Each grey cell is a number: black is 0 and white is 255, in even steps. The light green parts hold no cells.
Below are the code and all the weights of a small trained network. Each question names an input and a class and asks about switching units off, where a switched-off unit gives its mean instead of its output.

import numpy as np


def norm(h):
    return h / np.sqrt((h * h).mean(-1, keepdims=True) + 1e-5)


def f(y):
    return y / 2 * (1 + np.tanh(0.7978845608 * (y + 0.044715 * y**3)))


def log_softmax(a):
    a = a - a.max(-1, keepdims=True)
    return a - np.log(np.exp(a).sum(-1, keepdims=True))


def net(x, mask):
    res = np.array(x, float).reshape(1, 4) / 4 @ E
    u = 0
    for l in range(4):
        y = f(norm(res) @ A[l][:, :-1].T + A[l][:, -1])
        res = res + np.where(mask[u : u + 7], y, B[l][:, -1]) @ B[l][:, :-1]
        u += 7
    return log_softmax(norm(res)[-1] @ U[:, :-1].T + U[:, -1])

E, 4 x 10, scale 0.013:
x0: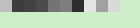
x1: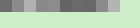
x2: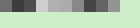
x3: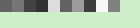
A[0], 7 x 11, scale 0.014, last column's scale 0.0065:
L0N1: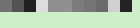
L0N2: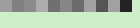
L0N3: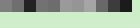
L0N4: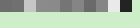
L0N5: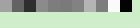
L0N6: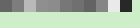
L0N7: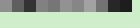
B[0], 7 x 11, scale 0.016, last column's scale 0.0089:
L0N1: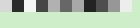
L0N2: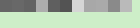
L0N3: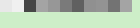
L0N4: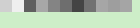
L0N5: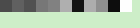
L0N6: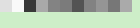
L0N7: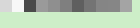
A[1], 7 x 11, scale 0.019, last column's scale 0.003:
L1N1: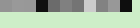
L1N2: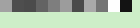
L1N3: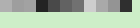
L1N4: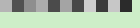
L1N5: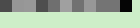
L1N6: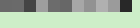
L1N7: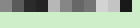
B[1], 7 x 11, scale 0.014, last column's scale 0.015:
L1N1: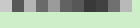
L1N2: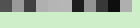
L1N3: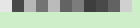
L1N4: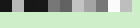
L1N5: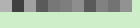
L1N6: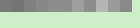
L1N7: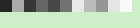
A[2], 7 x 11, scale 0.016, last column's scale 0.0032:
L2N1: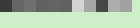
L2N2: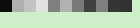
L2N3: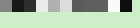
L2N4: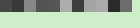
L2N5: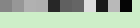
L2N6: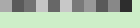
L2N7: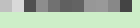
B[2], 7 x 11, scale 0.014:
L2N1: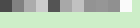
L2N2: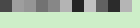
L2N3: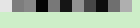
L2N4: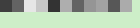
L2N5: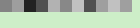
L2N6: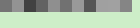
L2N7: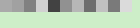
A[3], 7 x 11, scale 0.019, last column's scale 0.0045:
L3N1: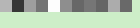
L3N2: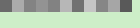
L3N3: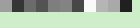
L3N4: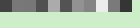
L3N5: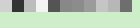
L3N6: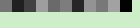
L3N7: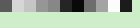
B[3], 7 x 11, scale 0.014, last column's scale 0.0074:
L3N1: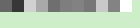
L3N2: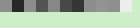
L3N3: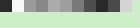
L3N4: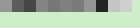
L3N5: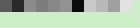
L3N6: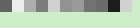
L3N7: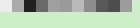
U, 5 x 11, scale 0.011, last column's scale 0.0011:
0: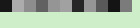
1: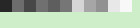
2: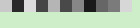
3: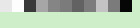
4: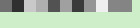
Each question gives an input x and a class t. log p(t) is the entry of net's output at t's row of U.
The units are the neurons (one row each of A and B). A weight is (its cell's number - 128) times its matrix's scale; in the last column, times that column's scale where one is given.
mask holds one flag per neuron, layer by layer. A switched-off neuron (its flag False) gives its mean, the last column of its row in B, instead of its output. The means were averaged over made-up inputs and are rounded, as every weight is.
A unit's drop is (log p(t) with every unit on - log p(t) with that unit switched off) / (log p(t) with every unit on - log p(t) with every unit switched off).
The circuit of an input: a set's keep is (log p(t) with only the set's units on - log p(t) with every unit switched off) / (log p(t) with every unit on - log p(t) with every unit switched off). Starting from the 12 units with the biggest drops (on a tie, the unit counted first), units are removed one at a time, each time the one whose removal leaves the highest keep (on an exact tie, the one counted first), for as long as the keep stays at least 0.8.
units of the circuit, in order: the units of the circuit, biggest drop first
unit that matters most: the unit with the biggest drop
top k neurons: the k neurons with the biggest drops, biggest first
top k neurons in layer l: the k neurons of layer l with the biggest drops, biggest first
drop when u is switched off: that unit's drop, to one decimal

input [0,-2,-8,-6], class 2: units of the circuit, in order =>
(L1N3)
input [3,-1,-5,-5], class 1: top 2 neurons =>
(L1N4; L0N2)
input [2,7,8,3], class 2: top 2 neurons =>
(L0N1; L2N3)
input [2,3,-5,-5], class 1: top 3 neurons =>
(L1N4; L0N2; L0N1)
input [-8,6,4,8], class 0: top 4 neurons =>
(L2N2; L1N4; L1N7; L0N2)
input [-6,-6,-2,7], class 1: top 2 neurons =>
(L0N5; L1N2)
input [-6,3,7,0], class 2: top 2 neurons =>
(L0N5; L0N1)
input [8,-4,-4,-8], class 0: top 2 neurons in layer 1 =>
(L1N7; L1N2)
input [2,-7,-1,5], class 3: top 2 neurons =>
(L0N3; L0N7)
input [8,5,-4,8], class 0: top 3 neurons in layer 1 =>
(L1N2; L1N4; L1N1)
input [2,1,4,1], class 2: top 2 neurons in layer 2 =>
(L2N1; L2N7)
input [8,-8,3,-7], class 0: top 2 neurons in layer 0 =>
(L0N5; L0N6)
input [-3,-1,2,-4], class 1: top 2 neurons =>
(L0N5; L2N5)
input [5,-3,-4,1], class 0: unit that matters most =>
L0N5
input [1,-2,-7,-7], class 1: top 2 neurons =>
(L1N4; L0N2)
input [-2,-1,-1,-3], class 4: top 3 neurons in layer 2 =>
(L2N1; L2N3; L2N6)
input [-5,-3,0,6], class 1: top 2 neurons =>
(L0N5; L1N2)
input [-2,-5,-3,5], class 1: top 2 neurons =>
(L1N7; L0N6)
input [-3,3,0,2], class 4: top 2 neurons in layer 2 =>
(L2N7; L2N3)
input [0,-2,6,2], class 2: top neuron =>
(L0N1)
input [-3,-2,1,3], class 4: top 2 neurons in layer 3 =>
(L3N2; L3N3)
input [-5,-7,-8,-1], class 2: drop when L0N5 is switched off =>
0.0
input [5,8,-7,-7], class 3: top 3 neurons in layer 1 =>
(L1N4; L1N7; L1N3)
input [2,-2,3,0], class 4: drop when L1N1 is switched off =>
0.2
